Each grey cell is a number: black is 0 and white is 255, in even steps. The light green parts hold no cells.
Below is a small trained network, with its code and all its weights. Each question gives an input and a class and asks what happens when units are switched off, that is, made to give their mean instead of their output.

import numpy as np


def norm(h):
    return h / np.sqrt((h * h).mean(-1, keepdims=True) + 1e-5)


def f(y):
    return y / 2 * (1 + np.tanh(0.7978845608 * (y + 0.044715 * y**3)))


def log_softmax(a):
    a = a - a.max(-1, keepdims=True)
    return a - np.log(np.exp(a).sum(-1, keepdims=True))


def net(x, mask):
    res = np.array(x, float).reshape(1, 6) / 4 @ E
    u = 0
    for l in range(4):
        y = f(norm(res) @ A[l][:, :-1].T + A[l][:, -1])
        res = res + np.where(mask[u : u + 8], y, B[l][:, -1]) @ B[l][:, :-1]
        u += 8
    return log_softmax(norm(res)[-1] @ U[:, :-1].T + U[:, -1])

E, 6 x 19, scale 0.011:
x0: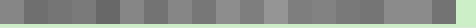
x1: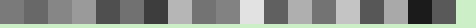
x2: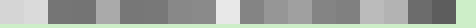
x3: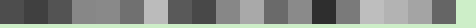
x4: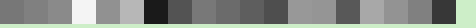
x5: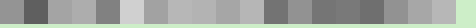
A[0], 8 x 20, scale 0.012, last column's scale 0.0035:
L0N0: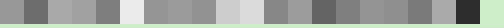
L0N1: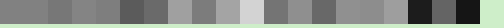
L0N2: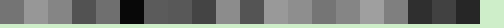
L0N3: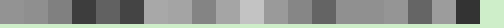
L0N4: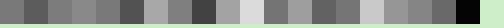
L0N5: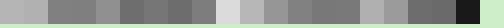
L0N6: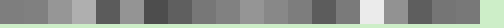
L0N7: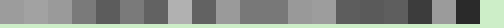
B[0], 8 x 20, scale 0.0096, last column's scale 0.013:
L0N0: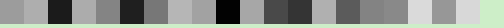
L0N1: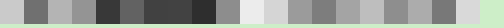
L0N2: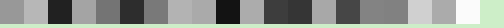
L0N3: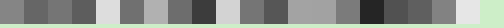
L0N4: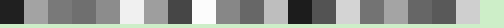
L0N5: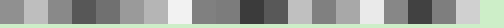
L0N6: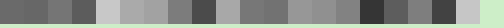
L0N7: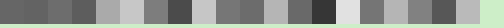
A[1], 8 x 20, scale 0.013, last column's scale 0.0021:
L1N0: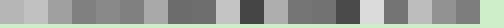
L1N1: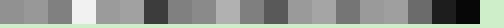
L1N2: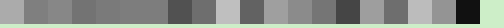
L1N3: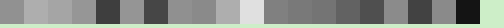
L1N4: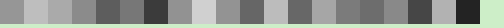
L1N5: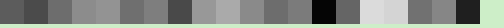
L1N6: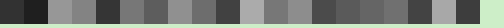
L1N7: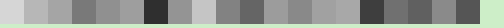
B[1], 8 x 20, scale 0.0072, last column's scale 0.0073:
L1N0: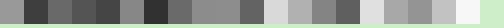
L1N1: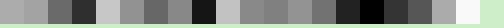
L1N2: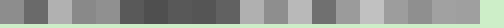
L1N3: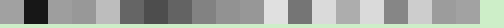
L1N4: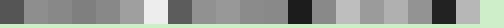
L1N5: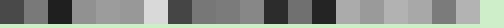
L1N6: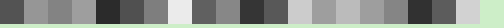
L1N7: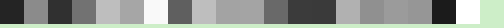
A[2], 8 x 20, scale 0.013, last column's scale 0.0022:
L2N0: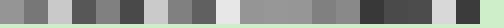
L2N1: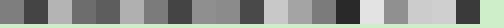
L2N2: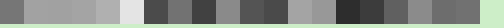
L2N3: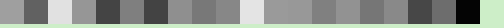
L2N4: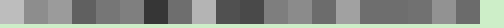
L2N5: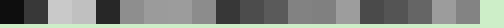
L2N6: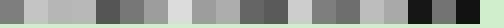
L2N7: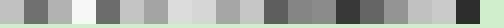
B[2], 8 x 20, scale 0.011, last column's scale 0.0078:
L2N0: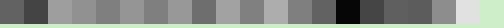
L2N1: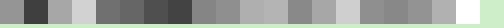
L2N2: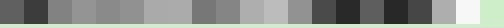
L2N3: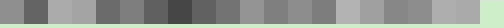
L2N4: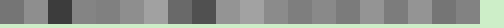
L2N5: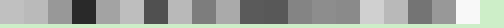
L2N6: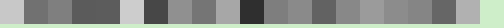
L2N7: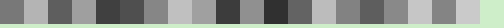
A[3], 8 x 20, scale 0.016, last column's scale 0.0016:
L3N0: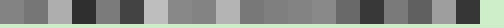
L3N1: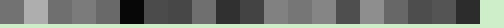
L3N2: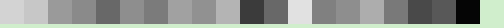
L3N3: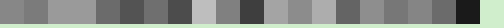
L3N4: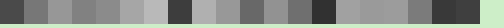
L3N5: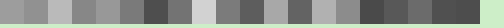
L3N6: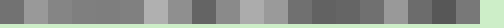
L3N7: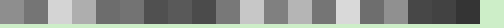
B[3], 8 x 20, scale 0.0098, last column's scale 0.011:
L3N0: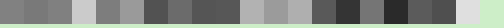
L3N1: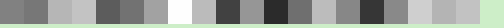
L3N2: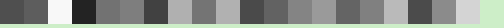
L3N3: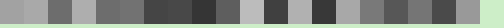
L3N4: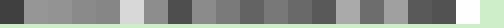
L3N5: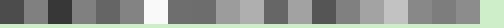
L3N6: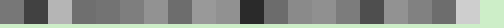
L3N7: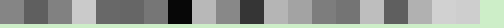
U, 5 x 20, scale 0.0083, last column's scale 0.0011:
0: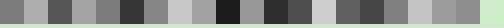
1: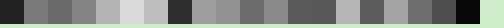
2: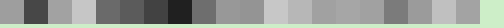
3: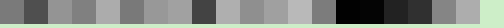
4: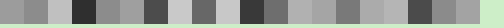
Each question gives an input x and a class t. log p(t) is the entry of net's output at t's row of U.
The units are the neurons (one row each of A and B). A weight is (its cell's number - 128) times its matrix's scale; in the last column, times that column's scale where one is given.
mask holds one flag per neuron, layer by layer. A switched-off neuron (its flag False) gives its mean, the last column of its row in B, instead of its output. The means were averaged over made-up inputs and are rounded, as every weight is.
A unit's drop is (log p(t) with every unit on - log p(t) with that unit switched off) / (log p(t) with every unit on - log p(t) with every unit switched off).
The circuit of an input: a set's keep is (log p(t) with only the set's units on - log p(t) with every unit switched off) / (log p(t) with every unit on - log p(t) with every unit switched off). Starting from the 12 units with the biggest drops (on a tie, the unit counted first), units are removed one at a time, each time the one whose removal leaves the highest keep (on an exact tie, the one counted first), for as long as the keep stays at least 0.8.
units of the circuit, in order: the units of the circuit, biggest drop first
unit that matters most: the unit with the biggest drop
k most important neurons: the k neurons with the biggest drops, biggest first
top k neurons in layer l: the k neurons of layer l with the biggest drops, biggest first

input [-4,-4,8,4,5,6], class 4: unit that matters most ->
L0N5
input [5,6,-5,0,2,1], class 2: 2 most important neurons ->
L0N1; L1N3
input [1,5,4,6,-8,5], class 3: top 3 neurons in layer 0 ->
L0N3; L0N2; L0N7
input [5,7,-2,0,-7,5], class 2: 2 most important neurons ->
L0N1; L0N2
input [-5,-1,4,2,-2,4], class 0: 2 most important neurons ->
L0N0; L1N6
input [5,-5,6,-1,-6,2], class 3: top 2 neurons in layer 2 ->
L2N0; L2N5
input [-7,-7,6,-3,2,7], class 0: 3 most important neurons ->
L0N0; L2N7; L0N1
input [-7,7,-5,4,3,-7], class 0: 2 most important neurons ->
L0N2; L3N1
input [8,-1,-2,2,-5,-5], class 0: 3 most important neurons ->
L0N2; L1N1; L3N1
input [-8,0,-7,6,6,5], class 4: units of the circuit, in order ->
L2N5; L1N6
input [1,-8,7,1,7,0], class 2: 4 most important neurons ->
L1N0; L2N1; L0N3; L1N2
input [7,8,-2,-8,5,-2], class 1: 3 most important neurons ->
L1N7; L0N7; L1N4
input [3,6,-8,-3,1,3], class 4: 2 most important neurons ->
L1N6; L2N5
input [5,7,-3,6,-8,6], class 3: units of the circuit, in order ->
L0N3
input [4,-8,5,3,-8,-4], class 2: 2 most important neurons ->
L1N0; L2N1
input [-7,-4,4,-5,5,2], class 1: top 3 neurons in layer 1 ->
L1N7; L1N4; L1N0
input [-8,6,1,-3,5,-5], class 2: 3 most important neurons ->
L0N1; L0N0; L3N7
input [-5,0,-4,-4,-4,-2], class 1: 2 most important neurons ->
L1N7; L0N7
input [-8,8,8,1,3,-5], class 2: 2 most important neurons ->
L0N1; L3N7
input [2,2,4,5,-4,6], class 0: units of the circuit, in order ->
L0N0
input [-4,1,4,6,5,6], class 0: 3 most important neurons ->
L0N0; L0N7; L1N7
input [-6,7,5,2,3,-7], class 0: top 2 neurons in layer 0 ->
L0N2; L0N5
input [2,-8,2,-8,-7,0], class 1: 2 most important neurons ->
L1N7; L0N1
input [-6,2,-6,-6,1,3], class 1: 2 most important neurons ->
L1N7; L0N7
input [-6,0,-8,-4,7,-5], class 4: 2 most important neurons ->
L2N5; L1N6
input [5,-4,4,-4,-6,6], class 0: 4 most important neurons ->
L0N0; L2N7; L1N1; L0N6
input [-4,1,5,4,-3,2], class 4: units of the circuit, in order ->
L0N5
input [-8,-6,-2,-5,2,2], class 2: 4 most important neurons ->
L1N0; L0N4; L2N1; L0N7
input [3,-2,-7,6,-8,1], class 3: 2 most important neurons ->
L0N3; L2N0
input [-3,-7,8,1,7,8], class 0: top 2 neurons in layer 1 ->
L1N6; L1N1
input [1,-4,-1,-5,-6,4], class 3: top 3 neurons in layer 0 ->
L0N4; L0N2; L0N3
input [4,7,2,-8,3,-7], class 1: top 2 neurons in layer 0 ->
L0N7; L0N0
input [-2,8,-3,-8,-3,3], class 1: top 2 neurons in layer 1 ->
L1N7; L1N4
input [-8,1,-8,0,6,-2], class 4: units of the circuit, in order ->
L2N5
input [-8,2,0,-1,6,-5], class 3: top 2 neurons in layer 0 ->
L0N6; L0N0
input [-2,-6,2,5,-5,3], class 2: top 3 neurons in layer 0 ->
L0N7; L0N6; L0N2
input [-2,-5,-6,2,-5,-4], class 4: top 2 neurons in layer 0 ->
L0N1; L0N3
